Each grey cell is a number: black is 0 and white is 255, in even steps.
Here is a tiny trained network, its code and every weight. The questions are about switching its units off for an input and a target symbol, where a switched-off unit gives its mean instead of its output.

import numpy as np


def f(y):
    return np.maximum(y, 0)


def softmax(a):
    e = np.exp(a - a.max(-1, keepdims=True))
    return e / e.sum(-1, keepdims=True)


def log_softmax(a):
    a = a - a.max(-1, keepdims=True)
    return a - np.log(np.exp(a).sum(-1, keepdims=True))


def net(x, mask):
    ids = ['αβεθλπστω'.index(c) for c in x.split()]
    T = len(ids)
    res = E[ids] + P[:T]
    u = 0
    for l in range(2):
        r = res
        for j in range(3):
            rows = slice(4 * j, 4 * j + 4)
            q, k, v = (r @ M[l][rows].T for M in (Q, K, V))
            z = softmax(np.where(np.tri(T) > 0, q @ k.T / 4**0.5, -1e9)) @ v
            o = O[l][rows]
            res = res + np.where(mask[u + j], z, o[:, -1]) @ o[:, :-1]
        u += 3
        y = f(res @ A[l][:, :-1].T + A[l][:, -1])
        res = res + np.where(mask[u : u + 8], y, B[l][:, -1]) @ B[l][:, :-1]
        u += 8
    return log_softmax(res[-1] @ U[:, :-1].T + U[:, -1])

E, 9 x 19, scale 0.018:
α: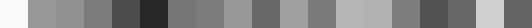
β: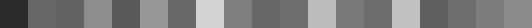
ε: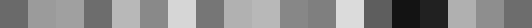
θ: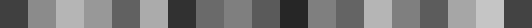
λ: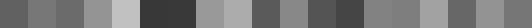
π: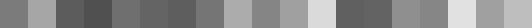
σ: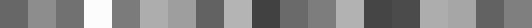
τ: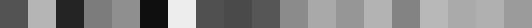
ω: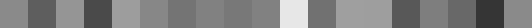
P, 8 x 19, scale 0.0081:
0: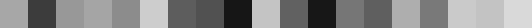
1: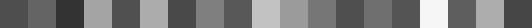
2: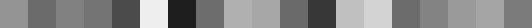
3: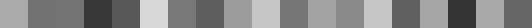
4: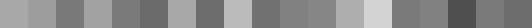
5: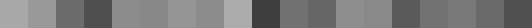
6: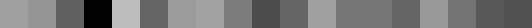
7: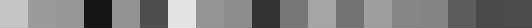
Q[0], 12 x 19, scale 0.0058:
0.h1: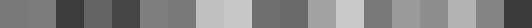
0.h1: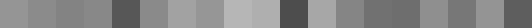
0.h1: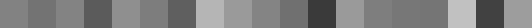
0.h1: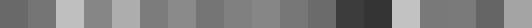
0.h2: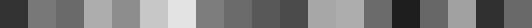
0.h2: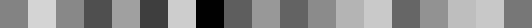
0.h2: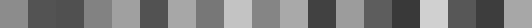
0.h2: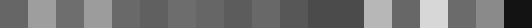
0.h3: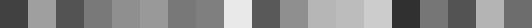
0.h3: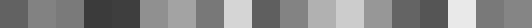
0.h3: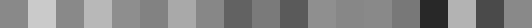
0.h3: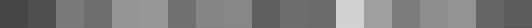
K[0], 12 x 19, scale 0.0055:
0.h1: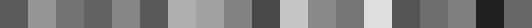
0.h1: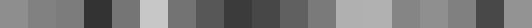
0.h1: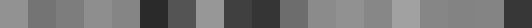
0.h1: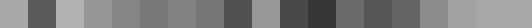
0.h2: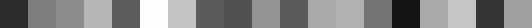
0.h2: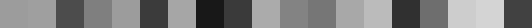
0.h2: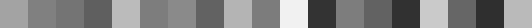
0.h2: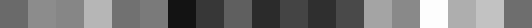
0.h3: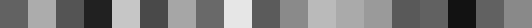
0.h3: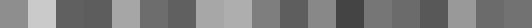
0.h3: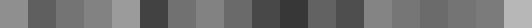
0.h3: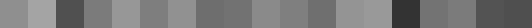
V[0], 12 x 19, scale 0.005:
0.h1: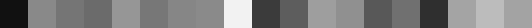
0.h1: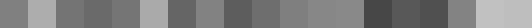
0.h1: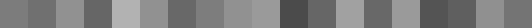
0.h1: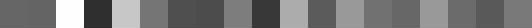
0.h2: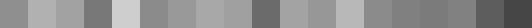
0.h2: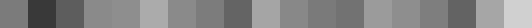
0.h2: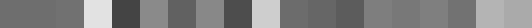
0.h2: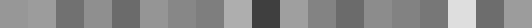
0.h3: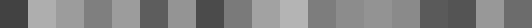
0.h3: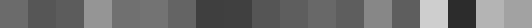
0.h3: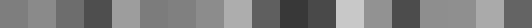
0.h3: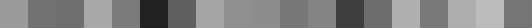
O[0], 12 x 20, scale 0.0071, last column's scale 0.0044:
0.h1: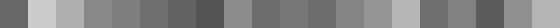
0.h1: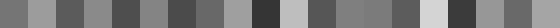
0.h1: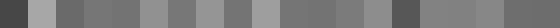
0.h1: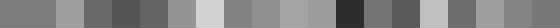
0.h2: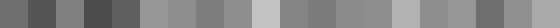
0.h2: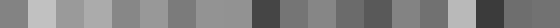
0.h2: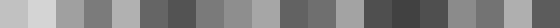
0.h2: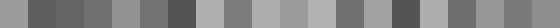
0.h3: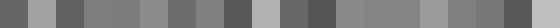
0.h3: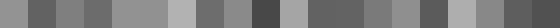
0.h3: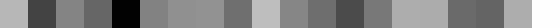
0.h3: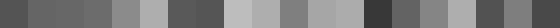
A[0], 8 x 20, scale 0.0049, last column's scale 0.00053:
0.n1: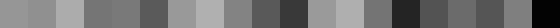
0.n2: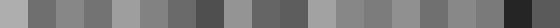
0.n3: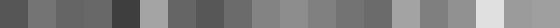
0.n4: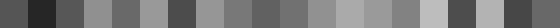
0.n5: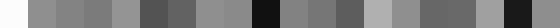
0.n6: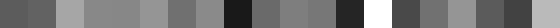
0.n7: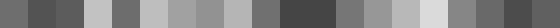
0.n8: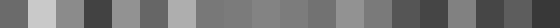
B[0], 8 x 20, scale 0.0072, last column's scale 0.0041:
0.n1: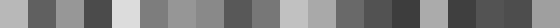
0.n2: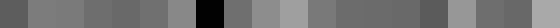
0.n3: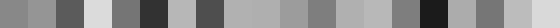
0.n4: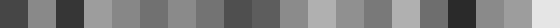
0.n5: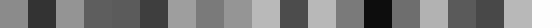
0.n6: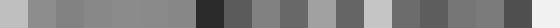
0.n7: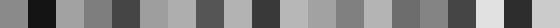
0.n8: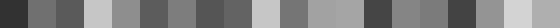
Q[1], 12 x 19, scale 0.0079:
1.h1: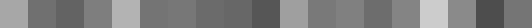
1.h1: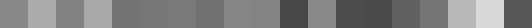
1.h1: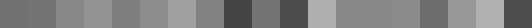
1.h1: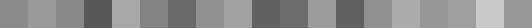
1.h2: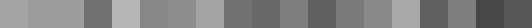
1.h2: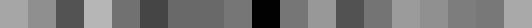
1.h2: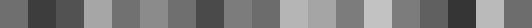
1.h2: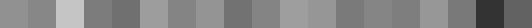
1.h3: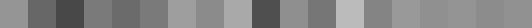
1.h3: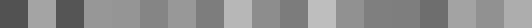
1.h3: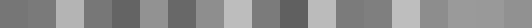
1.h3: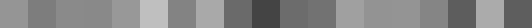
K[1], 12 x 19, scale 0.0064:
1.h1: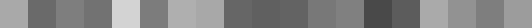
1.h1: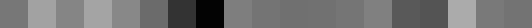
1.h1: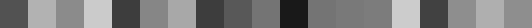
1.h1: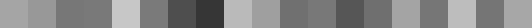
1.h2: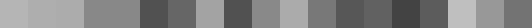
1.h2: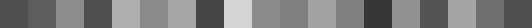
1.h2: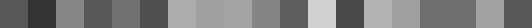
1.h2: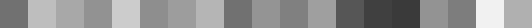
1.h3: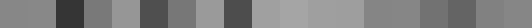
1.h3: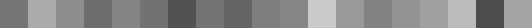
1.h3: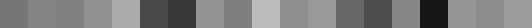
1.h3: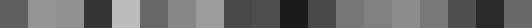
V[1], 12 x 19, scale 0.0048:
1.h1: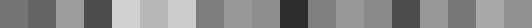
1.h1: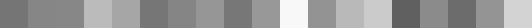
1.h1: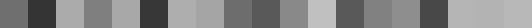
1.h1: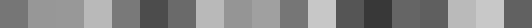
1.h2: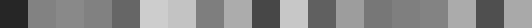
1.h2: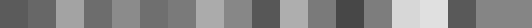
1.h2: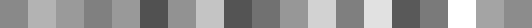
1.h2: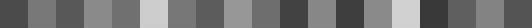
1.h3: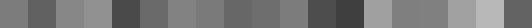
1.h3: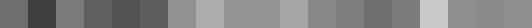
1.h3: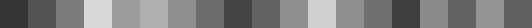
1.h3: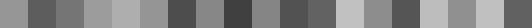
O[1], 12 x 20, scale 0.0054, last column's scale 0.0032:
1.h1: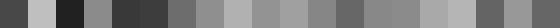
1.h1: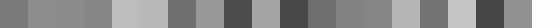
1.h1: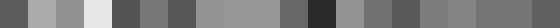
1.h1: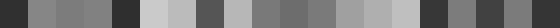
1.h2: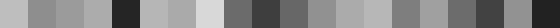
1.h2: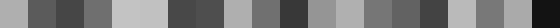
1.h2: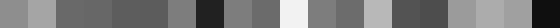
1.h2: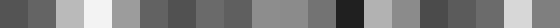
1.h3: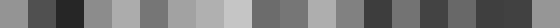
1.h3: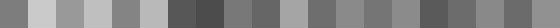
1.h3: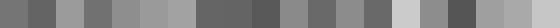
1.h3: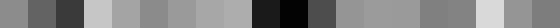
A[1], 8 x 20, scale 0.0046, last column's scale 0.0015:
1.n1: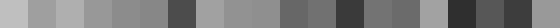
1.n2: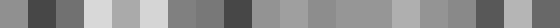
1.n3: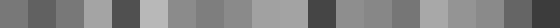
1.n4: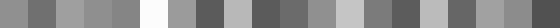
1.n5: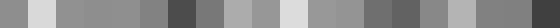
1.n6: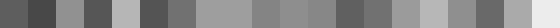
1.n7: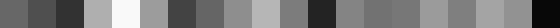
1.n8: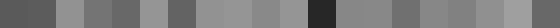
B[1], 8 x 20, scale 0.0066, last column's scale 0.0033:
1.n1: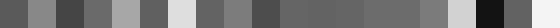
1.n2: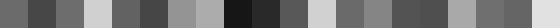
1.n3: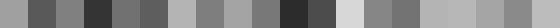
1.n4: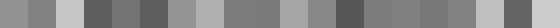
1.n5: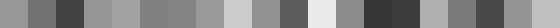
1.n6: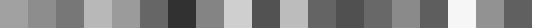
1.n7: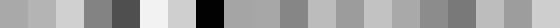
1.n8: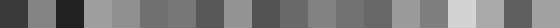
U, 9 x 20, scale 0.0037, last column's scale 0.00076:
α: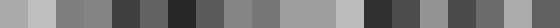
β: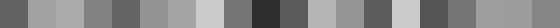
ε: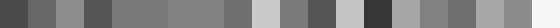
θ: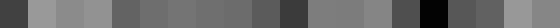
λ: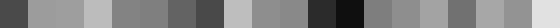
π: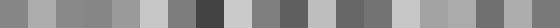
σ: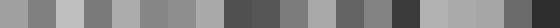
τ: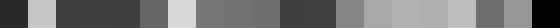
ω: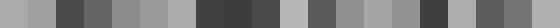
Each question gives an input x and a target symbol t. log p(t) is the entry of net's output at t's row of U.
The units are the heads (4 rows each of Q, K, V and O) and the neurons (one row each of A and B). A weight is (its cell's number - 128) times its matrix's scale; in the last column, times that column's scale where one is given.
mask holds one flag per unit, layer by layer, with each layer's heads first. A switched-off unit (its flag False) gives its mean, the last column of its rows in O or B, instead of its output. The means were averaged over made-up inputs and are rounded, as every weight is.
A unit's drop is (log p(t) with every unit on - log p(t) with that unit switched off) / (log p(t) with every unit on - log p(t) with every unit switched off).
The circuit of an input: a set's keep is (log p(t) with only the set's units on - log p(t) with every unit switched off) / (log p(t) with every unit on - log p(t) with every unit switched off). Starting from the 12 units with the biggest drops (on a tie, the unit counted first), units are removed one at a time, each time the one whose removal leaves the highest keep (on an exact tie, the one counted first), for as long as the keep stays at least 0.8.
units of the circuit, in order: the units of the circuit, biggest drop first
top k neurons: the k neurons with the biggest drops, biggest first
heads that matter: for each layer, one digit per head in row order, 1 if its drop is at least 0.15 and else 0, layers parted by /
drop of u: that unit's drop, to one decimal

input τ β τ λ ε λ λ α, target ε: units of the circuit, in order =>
0.h2; 0.n5
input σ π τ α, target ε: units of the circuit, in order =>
0.n5; 1.h2; 0.h2
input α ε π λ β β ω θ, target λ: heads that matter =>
010 / 110
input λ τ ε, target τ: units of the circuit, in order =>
0.h2; 0.h3; 1.h2; 1.h1
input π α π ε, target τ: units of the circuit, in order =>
0.h3; 0.h2; 1.h2; 1.h1
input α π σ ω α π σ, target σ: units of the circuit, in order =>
1.n4; 0.n7; 0.n1
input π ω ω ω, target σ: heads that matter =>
100 / 100
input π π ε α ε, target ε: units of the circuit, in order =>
1.h2; 0.h2; 0.n8
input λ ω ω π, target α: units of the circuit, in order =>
1.h3; 1.n5; 0.n3
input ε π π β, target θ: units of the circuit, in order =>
1.h2; 1.n2; 0.n4
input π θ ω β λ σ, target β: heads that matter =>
010 / 010
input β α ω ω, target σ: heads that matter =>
000 / 100
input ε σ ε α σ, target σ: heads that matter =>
000 / 100
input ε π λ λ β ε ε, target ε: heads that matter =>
011 / 000
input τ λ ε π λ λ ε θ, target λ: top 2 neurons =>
0.n7; 0.n6
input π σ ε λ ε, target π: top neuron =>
1.n7
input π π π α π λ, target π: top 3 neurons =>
1.n7; 0.n7; 0.n4
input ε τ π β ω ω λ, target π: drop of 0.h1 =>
-0.1
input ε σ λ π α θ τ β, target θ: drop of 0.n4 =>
0.2
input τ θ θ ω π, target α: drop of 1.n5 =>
0.4
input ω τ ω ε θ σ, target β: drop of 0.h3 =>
-0.1
